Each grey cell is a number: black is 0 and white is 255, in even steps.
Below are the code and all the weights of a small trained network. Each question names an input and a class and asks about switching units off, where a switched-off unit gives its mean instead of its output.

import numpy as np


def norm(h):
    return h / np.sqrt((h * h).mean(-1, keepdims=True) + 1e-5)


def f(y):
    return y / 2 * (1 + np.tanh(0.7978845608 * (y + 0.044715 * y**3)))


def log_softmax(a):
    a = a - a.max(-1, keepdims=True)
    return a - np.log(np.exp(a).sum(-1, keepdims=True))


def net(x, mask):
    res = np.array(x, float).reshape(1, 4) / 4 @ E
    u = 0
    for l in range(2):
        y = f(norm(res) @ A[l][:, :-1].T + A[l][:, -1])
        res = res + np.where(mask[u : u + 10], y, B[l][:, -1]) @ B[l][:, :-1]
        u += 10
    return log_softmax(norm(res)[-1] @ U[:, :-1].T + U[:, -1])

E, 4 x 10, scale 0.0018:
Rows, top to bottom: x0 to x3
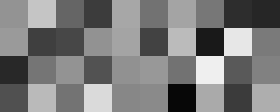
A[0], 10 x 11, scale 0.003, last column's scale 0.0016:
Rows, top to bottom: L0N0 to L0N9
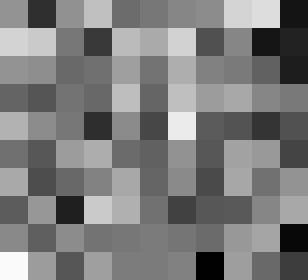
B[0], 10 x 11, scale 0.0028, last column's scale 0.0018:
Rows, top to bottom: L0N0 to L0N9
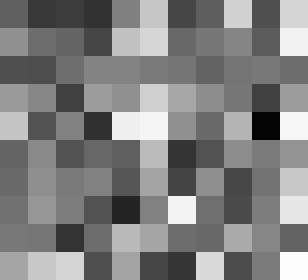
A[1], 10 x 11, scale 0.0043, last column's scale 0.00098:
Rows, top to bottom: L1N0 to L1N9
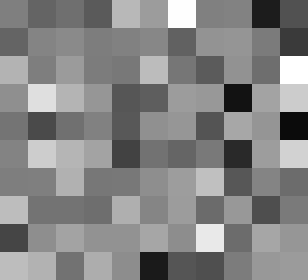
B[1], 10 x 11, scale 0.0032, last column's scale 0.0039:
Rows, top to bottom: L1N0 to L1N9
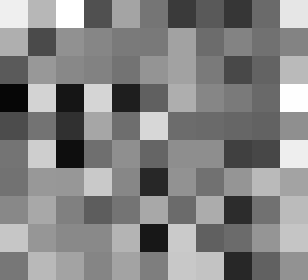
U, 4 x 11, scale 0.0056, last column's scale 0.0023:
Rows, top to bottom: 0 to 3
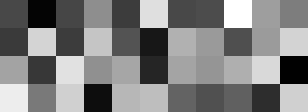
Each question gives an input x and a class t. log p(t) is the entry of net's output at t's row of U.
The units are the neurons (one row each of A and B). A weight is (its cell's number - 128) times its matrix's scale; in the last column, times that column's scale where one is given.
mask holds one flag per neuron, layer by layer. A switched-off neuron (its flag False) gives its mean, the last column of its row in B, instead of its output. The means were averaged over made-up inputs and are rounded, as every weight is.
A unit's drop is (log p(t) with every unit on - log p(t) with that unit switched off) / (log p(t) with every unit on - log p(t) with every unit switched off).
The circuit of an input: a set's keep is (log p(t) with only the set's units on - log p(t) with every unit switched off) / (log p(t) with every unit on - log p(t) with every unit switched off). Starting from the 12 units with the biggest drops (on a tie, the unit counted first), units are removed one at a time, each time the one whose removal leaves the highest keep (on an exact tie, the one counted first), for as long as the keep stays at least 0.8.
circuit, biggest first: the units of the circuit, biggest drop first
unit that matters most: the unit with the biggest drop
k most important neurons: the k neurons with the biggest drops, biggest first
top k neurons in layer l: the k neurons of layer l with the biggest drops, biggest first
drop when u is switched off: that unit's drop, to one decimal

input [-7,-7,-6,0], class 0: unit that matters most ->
L0N0
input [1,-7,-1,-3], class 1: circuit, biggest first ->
[L0N0; L1N3]
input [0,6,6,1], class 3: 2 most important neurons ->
[L0N3; L1N0]
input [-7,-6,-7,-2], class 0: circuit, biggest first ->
[L0N0; L1N0]
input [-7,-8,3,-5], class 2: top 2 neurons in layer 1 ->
[L1N3; L1N8]
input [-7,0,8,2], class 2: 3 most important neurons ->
[L1N8; L1N3; L1N5]
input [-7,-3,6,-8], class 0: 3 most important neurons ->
[L0N9; L0N4; L0N0]
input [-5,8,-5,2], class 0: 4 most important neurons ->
[L0N0; L1N0; L1N3; L1N5]
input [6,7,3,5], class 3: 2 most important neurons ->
[L1N0; L0N4]
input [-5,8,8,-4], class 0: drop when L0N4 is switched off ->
0.2
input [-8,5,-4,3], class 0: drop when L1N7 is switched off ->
0.0
